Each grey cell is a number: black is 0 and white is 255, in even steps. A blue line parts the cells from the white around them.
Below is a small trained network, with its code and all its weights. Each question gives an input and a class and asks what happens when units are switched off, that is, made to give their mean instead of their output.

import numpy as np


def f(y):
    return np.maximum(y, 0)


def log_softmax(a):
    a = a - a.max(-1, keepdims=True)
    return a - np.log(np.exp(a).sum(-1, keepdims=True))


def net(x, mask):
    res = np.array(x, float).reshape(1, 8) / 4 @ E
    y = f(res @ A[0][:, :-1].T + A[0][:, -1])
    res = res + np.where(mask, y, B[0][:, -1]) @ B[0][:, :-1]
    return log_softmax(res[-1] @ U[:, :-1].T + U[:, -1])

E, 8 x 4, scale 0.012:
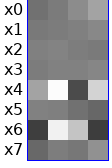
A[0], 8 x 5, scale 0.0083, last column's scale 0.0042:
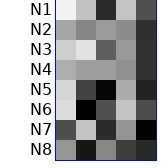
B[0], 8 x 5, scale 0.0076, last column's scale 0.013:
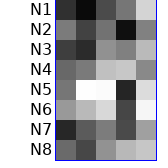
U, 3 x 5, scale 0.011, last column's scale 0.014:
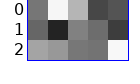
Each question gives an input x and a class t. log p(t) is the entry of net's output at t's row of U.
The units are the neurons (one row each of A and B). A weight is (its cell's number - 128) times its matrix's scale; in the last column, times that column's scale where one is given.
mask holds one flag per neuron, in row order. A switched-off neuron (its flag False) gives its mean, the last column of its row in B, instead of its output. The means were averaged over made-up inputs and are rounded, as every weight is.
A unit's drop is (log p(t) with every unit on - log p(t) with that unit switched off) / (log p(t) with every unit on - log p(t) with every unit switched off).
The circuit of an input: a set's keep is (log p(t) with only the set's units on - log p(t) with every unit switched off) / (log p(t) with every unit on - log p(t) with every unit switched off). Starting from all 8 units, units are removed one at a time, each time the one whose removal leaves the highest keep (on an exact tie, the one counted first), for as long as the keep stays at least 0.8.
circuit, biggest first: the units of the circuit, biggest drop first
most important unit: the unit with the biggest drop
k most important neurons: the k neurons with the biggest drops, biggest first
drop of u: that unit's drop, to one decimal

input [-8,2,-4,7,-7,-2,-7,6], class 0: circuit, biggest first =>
N6, N5
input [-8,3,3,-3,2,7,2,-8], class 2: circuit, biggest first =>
N5
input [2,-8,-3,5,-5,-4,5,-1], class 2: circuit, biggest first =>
N5, N6, N1
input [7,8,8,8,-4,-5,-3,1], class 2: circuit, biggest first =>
N1, N3
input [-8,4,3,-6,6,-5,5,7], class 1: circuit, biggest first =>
N5, N3, N6
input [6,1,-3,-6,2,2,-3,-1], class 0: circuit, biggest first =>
N5, N8
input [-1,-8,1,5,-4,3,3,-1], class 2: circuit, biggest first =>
N5, N1, N6, N3
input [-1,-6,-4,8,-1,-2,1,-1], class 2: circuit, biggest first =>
N5, N6, N1, N3
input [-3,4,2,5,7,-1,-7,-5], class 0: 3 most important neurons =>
N5, N6, N8
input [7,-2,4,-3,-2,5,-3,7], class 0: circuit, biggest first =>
N1, N6
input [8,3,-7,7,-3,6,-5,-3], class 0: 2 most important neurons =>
N6, N5
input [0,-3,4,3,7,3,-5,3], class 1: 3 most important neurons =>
N1, N3, N7
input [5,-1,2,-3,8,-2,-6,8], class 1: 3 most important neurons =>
N1, N3, N7
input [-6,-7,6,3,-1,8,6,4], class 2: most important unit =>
N5
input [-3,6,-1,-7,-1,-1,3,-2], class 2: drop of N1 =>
-0.1
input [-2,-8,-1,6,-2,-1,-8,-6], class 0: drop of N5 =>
0.3
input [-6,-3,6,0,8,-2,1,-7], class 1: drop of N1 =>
0.1
